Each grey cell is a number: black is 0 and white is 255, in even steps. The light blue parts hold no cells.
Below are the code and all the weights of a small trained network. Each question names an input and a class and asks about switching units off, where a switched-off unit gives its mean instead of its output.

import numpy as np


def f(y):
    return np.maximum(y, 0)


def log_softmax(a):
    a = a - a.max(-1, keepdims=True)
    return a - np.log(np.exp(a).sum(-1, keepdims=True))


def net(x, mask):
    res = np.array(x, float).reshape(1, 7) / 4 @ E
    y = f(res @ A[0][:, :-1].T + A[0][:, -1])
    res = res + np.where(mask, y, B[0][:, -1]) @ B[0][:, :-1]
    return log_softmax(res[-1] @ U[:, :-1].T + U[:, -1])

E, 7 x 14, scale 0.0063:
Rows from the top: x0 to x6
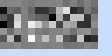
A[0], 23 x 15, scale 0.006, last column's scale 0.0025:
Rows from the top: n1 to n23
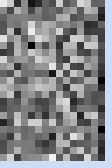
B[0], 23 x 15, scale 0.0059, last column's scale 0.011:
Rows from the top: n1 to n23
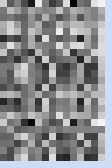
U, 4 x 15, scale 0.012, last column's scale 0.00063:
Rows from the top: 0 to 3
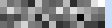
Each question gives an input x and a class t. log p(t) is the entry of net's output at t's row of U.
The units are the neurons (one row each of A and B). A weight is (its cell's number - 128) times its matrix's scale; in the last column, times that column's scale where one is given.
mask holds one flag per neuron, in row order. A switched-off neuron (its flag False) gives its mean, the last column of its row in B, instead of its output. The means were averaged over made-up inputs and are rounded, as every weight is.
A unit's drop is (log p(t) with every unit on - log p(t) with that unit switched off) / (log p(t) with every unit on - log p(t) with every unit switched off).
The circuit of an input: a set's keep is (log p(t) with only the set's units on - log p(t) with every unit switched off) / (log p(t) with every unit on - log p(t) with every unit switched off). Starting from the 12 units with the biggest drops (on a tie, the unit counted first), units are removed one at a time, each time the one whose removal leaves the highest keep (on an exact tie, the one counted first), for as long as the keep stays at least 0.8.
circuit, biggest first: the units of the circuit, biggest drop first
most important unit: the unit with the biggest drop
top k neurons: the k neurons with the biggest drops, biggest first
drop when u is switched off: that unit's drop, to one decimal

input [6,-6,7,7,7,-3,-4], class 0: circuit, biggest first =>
[n18]
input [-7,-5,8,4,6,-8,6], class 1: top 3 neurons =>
[n7, n17, n2]
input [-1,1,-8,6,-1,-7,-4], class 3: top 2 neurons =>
[n23, n10]
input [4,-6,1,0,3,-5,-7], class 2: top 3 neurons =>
[n6, n9, n5]
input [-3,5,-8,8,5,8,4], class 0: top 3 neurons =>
[n18, n8, n7]
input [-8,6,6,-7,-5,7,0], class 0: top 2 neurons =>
[n1, n7]
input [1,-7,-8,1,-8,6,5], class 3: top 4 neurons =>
[n23, n10, n12, n15]
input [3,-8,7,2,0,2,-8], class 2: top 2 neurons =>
[n6, n9]
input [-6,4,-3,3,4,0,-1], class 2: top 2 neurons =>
[n1, n15]
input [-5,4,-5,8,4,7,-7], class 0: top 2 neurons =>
[n18, n8]
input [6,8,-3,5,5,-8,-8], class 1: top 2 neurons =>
[n7, n17]
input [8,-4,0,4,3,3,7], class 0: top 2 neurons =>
[n18, n15]
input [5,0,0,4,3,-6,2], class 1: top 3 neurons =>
[n7, n1, n17]
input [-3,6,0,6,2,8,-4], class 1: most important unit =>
n5
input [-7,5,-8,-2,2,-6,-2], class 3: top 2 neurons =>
[n23, n10]
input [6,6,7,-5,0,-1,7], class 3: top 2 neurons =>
[n11, n20]
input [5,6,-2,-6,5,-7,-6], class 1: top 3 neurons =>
[n7, n17, n18]
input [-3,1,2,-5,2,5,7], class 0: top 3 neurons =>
[n1, n7, n17]
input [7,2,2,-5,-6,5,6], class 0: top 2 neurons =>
[n1, n7]
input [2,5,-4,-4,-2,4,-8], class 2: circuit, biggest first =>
[n15]
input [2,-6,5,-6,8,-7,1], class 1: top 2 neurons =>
[n7, n18]
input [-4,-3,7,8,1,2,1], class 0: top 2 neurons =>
[n18, n8]
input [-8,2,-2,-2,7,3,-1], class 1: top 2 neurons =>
[n18, n8]
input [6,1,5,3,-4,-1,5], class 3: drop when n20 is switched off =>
0.1
